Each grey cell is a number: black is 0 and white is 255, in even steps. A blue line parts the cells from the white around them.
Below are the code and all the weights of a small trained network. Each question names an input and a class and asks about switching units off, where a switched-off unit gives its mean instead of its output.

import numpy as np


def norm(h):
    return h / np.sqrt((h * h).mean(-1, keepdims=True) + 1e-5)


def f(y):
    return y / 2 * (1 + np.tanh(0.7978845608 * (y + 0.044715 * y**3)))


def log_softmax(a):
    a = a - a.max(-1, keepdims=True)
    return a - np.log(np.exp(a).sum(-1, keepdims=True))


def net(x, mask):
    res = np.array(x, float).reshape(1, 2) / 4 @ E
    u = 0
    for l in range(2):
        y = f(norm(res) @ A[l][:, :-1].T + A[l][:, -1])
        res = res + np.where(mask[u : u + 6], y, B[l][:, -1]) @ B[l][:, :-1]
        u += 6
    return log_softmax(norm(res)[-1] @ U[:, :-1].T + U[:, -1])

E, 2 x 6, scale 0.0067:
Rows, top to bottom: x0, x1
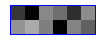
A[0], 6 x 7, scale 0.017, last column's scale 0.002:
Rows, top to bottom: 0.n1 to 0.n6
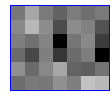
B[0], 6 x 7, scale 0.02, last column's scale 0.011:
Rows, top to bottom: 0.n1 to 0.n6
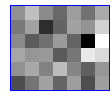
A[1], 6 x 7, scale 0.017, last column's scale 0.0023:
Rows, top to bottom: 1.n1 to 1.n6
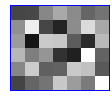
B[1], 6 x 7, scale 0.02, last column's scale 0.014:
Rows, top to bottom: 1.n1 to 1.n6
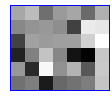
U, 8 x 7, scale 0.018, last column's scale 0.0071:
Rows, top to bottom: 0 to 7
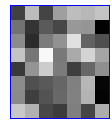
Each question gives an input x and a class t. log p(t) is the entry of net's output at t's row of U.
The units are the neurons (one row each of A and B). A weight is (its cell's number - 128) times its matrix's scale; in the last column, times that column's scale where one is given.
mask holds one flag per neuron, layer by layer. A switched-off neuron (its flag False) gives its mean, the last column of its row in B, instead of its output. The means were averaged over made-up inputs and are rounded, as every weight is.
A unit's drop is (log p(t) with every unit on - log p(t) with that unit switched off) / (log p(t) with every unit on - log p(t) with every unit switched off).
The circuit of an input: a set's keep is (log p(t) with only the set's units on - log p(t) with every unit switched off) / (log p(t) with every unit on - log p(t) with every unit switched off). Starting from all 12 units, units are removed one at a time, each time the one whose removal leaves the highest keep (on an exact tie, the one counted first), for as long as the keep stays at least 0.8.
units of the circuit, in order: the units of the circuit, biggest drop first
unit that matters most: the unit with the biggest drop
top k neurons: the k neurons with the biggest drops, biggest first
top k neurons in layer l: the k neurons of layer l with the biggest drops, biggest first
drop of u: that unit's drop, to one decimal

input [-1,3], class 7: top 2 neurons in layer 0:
(0.n3, 0.n2)
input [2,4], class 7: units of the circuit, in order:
(0.n3, 1.n4)
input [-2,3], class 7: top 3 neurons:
(0.n3, 0.n4, 1.n3)
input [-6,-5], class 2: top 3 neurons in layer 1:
(1.n2, 1.n3, 1.n4)
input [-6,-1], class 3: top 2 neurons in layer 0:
(0.n3, 0.n4)
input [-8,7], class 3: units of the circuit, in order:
(1.n5)
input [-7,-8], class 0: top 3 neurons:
(0.n4, 0.n2, 0.n1)
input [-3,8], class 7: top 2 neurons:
(0.n3, 1.n3)
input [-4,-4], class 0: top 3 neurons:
(0.n2, 0.n4, 0.n1)
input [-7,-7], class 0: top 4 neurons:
(0.n4, 0.n2, 0.n1, 1.n4)
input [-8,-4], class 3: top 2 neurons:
(0.n3, 0.n4)
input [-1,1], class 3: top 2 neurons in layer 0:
(0.n2, 0.n1)
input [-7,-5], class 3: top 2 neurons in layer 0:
(0.n3, 0.n6)
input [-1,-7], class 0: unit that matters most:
0.n2
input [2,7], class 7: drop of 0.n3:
1.0
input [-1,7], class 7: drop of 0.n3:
1.3
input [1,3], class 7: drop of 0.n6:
0.0
